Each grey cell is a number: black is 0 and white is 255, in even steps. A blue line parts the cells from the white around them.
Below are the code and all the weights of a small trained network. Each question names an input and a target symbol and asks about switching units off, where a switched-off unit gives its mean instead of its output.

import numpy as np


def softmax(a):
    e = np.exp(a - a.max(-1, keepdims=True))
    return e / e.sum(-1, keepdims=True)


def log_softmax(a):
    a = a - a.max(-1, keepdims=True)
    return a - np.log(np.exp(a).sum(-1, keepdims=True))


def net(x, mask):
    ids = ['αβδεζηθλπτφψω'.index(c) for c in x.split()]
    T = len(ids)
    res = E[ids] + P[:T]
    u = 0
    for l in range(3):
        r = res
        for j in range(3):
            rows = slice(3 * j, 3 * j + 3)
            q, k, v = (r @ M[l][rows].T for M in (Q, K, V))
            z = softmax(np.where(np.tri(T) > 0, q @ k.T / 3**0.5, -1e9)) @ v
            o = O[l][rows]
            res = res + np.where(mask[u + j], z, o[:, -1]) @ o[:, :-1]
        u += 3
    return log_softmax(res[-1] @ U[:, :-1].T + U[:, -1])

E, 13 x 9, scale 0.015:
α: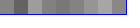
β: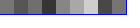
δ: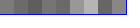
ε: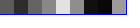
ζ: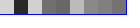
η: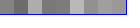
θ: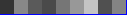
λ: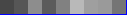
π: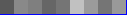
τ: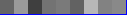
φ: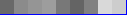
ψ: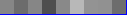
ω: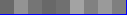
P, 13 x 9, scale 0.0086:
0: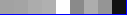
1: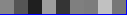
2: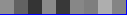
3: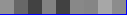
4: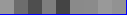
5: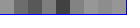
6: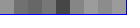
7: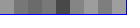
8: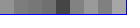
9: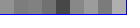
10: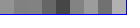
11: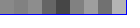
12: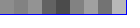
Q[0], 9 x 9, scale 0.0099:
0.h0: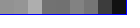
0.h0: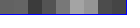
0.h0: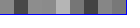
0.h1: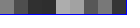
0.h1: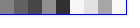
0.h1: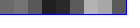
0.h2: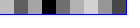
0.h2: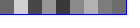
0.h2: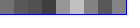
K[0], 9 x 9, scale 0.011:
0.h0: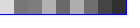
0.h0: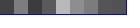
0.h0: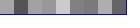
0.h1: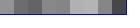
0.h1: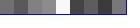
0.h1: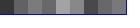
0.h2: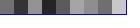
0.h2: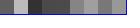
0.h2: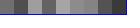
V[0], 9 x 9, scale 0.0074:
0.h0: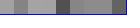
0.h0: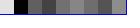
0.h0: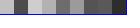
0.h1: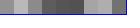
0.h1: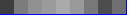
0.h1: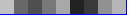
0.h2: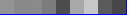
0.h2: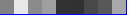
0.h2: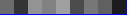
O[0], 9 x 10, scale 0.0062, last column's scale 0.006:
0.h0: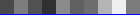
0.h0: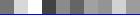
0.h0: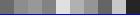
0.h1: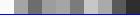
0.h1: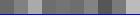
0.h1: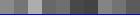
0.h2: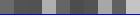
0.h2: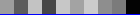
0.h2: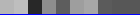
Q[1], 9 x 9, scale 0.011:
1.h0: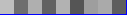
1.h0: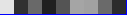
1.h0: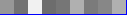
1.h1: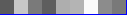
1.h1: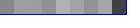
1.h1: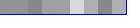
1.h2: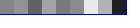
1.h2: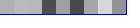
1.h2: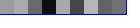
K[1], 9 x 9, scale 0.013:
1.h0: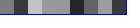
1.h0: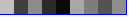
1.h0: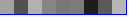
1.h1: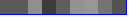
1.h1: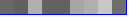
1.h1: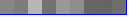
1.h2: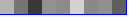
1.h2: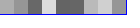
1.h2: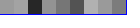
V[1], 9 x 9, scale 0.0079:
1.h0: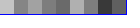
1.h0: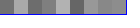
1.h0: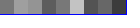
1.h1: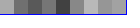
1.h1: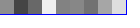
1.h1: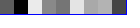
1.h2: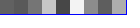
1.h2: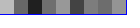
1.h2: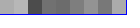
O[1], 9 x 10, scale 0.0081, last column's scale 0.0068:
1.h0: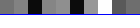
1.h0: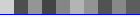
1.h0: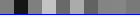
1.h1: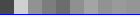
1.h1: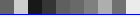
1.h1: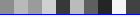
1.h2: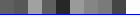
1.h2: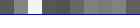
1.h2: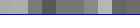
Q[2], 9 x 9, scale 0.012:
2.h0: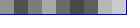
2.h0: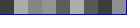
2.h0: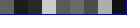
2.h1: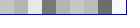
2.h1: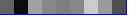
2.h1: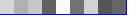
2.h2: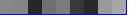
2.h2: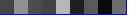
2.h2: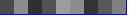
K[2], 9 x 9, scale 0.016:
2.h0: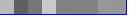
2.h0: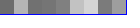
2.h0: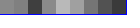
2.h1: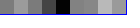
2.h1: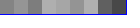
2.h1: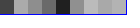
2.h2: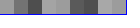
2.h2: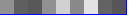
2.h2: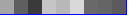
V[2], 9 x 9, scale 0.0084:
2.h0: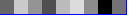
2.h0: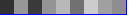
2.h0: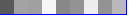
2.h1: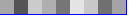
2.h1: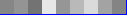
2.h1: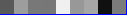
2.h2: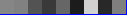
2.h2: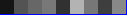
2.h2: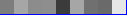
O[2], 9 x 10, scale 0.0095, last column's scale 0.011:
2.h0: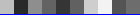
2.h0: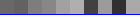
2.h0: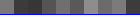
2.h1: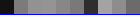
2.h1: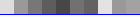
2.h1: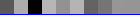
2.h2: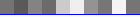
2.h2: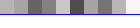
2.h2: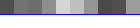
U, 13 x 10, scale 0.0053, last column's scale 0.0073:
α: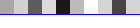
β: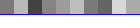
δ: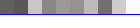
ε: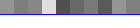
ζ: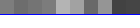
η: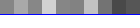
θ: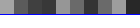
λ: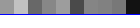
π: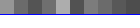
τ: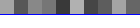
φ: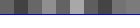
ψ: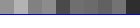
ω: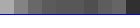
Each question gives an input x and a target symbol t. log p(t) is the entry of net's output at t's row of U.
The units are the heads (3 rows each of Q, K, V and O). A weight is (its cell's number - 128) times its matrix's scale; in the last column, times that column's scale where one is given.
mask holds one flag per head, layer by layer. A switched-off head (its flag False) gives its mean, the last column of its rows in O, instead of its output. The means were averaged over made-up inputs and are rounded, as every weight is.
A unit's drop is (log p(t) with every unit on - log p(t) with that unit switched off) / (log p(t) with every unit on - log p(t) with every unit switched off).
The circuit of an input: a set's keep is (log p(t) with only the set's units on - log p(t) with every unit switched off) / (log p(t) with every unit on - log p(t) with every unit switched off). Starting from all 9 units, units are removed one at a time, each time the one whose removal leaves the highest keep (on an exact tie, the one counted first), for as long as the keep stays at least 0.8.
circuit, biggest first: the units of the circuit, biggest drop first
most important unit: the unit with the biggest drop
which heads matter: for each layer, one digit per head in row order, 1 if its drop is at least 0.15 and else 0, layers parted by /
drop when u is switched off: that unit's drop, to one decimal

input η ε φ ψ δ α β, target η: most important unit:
1.h1
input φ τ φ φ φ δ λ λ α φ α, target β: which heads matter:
101 / 110 / 101
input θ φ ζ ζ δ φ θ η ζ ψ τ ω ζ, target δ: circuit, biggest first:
(0.h0 2.h1)
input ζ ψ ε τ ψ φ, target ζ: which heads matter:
111 / 011 / 100
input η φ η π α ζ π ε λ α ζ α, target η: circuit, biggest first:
(1.h1 0.h2 2.h1 2.h0)
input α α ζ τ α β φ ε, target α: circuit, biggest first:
(0.h2 1.h1 2.h0 1.h0)
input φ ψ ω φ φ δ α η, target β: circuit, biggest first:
(1.h1 1.h0 2.h2)
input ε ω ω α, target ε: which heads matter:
010 / 110 / 101
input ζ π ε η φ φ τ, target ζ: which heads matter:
111 / 011 / 100
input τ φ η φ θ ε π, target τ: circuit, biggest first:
(0.h1 2.h2 1.h2)
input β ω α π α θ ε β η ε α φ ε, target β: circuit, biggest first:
(2.h2 0.h2)
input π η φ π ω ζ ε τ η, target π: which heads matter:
110 / 011 / 011
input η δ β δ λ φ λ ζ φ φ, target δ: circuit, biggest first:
(0.h2 2.h1)
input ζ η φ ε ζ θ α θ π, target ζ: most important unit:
1.h1
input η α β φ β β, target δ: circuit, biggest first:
(1.h1 0.h0)
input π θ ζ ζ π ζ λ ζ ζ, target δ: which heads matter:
100 / 000 / 010
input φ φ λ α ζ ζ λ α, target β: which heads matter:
111 / 111 / 101
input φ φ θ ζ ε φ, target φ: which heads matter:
010 / 011 / 011
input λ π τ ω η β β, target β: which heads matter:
110 / 011 / 001
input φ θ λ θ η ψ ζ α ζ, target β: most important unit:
0.h0
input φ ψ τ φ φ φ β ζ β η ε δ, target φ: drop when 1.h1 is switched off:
0.6
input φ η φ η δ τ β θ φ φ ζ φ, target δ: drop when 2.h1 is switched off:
0.8
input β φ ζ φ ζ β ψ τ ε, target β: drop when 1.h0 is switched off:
0.0
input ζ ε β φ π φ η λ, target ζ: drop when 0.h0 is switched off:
0.4
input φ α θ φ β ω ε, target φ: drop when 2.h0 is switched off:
0.1
